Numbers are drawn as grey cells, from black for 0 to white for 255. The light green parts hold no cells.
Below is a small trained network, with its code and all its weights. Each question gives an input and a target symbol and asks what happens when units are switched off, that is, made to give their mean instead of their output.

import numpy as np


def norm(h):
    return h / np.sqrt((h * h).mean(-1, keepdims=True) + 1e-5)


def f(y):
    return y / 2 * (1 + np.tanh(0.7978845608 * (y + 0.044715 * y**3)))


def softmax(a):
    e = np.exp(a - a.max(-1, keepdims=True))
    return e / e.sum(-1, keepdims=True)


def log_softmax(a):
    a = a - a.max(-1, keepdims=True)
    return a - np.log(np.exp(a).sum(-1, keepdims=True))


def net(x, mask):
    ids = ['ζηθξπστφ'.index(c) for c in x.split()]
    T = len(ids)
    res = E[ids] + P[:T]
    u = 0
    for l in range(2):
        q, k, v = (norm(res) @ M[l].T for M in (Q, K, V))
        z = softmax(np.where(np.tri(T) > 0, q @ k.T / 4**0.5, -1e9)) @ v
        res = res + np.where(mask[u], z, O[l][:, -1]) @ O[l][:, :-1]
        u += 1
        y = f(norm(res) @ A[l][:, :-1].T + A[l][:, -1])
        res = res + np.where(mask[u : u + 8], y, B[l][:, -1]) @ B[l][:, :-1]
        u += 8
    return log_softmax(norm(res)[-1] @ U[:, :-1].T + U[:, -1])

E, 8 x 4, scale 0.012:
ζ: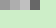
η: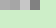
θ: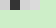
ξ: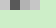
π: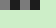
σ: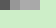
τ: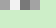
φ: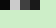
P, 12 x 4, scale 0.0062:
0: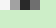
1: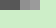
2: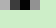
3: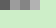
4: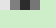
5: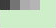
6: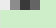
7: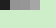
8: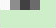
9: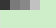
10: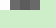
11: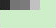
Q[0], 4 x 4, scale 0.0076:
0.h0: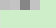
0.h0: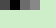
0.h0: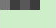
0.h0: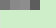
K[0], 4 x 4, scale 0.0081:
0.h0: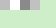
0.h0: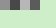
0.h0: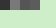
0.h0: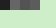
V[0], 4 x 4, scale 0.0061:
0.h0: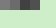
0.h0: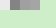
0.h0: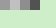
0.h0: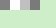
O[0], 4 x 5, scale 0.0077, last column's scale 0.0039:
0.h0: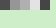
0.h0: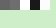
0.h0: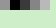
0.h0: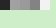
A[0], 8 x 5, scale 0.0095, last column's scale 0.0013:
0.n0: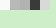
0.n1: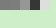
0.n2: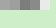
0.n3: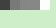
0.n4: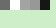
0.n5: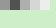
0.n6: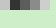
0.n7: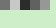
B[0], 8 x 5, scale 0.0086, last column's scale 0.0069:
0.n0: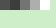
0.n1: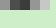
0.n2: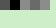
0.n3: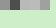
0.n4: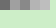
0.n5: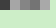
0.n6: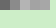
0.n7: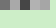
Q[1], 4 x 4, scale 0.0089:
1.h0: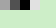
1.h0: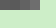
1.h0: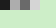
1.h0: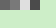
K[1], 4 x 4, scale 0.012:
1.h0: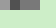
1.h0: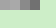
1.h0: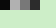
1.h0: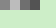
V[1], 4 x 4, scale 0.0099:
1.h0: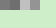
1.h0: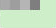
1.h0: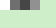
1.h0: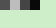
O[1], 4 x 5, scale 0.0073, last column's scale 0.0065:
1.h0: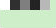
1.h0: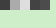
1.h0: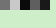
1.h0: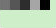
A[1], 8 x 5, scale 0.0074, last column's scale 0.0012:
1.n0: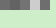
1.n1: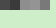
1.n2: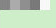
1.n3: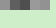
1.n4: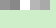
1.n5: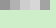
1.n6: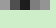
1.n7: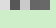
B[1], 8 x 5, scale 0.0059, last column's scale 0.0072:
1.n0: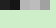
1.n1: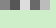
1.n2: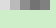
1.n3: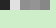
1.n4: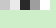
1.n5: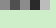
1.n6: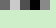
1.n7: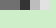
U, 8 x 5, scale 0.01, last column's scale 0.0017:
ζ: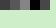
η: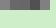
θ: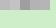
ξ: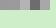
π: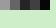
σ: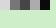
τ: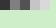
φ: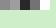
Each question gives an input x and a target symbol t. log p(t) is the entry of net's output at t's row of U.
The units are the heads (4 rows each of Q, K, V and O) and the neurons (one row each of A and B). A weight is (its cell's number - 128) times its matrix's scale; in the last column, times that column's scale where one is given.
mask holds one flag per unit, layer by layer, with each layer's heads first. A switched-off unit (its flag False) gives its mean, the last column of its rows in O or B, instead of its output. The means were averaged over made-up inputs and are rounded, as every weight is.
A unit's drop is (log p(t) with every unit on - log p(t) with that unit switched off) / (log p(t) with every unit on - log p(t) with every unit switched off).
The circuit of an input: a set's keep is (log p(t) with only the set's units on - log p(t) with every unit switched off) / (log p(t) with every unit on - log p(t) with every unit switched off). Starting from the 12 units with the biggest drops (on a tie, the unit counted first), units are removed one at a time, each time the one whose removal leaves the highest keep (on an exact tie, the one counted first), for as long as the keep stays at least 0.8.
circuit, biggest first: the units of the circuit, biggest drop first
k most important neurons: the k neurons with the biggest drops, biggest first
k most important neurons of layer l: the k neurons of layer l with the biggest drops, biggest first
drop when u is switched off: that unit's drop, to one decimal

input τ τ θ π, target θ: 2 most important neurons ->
[0.n6 0.n0]
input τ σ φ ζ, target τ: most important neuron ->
[0.n3]
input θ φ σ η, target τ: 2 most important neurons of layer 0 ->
[0.n0 0.n4]
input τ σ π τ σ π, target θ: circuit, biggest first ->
[0.h0 0.n6 0.n0]
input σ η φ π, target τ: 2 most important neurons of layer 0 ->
[0.n6 0.n1]
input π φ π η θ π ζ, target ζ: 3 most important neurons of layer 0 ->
[0.n0 0.n3 0.n4]
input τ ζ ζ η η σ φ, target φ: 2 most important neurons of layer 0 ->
[0.n7 0.n0]
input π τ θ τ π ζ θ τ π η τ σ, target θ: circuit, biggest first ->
[1.n4 0.n0]
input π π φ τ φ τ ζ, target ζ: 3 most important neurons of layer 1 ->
[1.n4 1.n6 1.n7]
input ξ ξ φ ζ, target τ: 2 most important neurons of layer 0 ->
[0.n0 0.n4]
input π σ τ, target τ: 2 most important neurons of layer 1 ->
[1.n4 1.n0]
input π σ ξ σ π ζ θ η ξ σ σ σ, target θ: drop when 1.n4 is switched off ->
0.3
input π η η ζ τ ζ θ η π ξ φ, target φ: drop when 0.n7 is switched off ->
0.4
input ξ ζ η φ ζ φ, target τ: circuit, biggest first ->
[0.h0]
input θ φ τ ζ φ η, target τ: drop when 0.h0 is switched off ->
-0.1
